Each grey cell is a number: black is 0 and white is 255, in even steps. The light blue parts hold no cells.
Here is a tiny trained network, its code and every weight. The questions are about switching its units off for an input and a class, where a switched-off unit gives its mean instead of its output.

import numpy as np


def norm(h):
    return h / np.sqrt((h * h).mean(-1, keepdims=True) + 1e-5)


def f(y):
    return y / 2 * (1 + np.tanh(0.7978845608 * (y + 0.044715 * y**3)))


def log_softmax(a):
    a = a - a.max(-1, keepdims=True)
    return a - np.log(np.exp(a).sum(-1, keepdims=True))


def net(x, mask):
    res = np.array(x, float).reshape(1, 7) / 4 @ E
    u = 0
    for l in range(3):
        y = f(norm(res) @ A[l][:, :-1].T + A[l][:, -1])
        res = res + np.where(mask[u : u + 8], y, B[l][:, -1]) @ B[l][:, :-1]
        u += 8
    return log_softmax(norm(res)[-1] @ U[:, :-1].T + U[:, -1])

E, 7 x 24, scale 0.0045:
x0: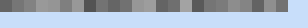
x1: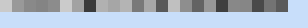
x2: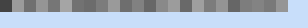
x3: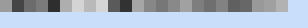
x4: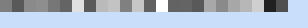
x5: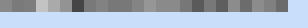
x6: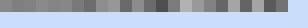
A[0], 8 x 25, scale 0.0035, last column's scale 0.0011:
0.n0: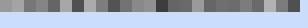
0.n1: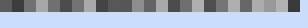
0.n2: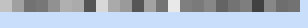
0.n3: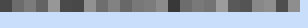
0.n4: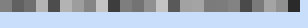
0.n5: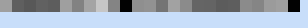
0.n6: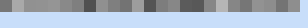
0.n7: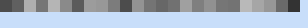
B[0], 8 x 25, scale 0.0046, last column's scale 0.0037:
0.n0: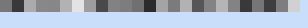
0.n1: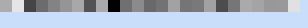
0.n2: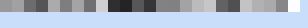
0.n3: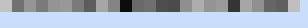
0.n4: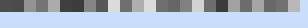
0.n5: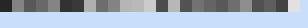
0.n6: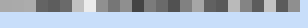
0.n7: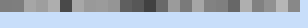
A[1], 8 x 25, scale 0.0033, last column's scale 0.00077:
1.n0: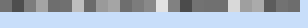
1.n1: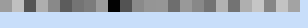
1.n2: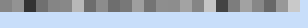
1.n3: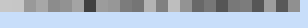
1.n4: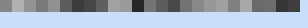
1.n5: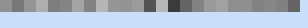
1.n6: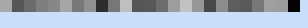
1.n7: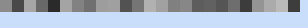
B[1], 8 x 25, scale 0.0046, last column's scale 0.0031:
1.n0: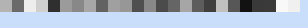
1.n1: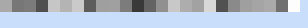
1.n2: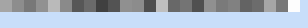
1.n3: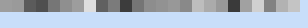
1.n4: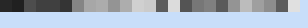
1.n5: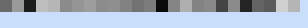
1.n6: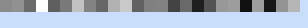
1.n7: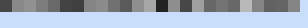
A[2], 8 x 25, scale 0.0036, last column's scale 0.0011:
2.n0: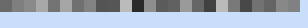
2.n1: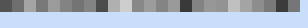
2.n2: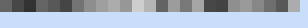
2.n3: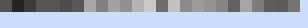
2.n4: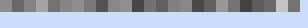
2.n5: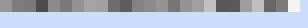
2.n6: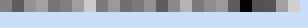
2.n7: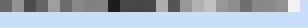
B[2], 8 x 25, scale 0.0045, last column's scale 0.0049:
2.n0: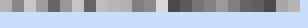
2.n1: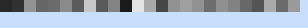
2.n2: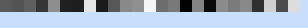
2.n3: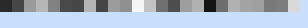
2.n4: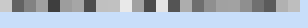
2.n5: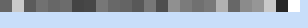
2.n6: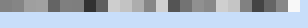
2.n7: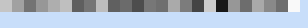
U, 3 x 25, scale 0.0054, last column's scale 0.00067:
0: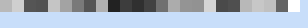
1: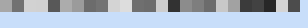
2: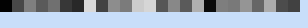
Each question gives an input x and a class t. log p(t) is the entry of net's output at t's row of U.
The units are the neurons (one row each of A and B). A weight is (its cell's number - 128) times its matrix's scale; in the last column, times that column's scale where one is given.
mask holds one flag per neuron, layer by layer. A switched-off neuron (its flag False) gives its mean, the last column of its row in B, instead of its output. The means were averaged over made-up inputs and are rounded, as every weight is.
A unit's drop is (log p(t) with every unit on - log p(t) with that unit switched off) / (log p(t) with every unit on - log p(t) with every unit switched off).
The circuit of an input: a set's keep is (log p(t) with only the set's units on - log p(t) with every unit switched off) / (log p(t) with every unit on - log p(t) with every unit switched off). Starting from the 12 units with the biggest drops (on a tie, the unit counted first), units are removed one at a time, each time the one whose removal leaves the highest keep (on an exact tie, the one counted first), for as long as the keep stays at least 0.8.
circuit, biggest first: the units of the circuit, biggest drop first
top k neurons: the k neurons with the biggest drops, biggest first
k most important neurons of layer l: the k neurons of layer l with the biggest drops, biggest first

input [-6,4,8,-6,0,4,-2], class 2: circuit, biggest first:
(1.n4)
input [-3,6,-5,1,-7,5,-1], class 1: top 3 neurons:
(0.n0 1.n6 0.n1)
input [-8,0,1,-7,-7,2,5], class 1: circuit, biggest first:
(1.n6 2.n0)
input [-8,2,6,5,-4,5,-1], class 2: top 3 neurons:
(0.n5 1.n0 0.n4)
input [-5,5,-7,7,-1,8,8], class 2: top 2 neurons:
(0.n5 0.n1)
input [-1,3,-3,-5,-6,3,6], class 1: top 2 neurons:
(1.n6 0.n0)
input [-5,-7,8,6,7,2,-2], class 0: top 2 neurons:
(0.n1 1.n1)
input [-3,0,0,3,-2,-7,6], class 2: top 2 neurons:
(1.n0 0.n5)
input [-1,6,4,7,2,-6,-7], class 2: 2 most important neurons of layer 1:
(1.n1 1.n7)
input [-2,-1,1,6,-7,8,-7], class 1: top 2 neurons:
(0.n0 1.n6)
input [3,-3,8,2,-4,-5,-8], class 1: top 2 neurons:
(0.n2 0.n0)
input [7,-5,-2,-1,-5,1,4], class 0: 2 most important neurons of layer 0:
(0.n1 0.n3)
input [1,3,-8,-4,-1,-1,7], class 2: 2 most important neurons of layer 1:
(1.n4 1.n1)
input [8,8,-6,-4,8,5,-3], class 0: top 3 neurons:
(0.n2 1.n3 0.n0)
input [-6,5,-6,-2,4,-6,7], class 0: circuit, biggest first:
(0.n2)
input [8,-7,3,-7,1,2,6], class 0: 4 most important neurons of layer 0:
(0.n1 0.n5 0.n4 0.n3)
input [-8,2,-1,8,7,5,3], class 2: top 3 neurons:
(0.n5 0.n4 0.n0)
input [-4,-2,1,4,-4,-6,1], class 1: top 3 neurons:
(0.n0 1.n6 1.n4)
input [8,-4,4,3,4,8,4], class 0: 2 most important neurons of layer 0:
(0.n1 0.n0)
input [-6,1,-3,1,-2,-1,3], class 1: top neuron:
(0.n1)
